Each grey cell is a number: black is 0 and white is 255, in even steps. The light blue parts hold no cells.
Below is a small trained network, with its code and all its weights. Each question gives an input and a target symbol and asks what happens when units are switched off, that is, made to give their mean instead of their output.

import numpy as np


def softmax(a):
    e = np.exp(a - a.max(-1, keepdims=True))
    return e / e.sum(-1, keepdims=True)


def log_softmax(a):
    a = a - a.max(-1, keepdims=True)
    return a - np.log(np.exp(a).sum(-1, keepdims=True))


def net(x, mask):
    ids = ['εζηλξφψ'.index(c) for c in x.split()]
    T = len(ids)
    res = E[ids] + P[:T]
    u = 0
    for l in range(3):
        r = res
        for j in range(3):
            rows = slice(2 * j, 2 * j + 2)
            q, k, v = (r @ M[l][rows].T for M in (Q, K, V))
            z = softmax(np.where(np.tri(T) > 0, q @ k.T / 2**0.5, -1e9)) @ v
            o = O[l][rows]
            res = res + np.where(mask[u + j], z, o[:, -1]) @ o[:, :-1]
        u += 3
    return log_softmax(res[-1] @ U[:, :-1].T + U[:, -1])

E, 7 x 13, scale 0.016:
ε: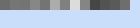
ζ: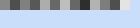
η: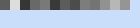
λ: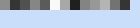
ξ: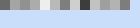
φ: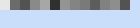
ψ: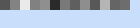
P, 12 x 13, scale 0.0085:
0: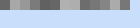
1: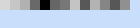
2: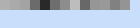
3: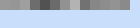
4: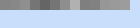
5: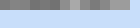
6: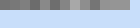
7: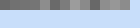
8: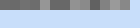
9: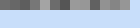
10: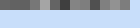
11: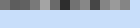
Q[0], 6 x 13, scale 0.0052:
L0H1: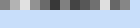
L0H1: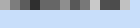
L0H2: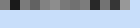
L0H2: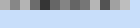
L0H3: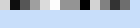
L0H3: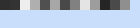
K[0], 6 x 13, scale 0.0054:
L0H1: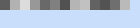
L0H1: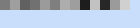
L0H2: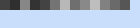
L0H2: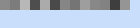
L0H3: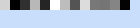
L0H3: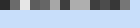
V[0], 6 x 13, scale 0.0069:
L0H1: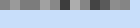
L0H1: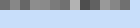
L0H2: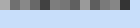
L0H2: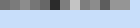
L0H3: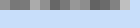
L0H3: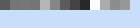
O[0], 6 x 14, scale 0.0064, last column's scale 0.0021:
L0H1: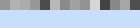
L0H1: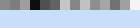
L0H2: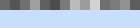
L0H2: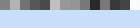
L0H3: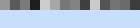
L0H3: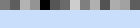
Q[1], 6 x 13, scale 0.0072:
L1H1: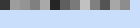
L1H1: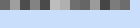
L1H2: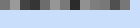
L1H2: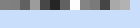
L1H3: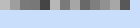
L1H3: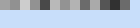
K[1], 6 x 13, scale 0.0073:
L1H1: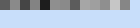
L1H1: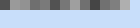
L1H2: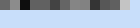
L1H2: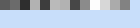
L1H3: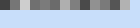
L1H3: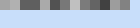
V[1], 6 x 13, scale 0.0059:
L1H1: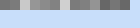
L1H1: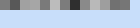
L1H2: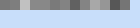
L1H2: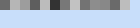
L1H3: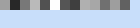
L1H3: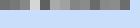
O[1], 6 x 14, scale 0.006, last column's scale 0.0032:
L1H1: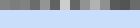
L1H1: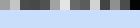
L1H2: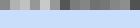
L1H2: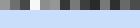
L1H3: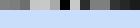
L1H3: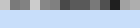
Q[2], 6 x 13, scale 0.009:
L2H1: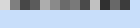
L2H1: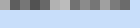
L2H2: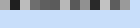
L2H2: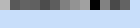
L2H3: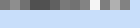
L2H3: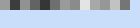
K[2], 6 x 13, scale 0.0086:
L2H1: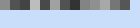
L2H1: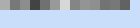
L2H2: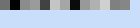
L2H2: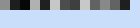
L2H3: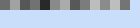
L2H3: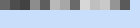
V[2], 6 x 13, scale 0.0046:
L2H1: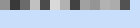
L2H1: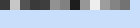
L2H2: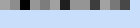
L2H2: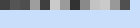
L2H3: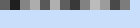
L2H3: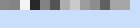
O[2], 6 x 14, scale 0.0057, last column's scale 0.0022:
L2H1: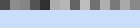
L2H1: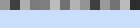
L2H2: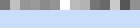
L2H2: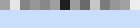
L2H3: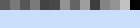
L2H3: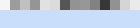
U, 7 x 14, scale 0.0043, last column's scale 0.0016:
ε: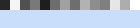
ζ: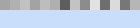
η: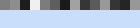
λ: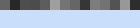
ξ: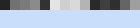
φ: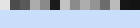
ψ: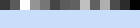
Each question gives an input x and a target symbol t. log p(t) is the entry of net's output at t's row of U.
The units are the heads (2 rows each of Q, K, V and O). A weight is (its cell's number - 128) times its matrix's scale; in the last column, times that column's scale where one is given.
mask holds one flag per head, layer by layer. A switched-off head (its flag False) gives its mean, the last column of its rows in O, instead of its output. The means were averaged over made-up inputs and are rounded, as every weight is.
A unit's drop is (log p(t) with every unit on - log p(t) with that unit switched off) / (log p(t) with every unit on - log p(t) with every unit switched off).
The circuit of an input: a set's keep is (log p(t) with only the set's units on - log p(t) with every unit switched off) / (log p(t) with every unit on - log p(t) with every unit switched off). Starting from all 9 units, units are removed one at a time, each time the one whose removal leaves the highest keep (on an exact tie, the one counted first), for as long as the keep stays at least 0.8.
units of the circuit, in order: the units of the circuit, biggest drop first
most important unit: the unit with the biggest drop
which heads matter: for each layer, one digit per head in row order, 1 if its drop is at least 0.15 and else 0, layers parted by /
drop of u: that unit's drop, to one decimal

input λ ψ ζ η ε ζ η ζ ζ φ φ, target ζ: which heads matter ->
001 / 111 / 010
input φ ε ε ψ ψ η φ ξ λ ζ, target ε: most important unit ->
L0H3
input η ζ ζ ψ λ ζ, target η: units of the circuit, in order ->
(L0H1, L1H3)
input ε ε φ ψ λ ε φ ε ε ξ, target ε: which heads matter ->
001 / 010 / 001
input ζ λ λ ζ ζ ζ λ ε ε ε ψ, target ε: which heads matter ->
111 / 110 / 101
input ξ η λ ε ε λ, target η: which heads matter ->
111 / 001 / 000
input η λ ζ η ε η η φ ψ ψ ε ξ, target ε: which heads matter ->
101 / 011 / 001
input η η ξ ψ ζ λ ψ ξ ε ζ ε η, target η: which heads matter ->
010 / 001 / 100
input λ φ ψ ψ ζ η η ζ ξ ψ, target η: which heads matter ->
000 / 011 / 000
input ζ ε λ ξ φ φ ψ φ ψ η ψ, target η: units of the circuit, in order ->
(L1H3, L2H2)
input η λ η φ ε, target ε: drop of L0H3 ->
-0.1
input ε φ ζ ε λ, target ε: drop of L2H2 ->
0.2
